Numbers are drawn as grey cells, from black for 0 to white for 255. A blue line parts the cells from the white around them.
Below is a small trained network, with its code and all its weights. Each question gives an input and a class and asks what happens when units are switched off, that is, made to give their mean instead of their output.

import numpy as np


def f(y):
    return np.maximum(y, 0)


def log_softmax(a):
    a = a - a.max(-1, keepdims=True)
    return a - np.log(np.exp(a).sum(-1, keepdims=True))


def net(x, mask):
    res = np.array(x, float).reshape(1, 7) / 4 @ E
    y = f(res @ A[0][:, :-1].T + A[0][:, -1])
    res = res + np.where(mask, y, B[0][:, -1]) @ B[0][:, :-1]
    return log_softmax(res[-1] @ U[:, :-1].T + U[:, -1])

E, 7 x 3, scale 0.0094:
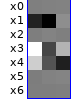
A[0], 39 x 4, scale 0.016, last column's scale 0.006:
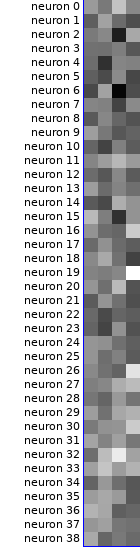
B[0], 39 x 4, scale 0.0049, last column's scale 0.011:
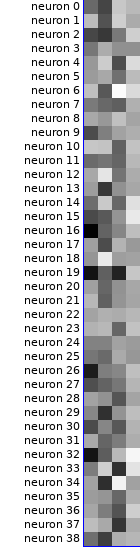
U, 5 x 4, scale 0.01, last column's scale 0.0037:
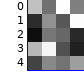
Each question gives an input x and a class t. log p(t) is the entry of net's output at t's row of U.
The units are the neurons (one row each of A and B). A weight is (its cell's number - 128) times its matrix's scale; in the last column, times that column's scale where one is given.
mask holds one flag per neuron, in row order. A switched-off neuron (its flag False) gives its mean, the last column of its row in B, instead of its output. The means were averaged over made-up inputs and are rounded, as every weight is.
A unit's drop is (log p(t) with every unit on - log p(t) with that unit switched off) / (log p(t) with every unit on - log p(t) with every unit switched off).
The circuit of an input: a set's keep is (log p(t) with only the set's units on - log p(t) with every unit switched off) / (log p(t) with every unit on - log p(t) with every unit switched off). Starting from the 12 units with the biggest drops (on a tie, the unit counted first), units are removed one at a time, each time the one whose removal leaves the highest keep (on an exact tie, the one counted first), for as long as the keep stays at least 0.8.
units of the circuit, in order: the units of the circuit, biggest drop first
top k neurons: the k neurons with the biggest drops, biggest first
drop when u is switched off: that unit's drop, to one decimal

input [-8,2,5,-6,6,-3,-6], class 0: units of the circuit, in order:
[neuron 6]
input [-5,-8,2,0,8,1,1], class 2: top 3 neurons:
[neuron 15; neuron 2; neuron 16]
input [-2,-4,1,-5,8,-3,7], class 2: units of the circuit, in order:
[neuron 2; neuron 15]
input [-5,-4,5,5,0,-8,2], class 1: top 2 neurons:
[neuron 6; neuron 33]
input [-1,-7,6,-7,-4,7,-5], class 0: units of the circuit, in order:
[neuron 6; neuron 1]
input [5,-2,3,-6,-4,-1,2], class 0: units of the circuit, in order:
[neuron 6; neuron 1; neuron 34]
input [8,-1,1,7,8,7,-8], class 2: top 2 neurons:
[neuron 16; neuron 6]
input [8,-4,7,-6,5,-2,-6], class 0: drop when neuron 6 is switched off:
0.8
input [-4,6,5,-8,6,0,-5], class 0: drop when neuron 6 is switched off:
0.5
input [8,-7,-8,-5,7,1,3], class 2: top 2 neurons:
[neuron 2; neuron 15]
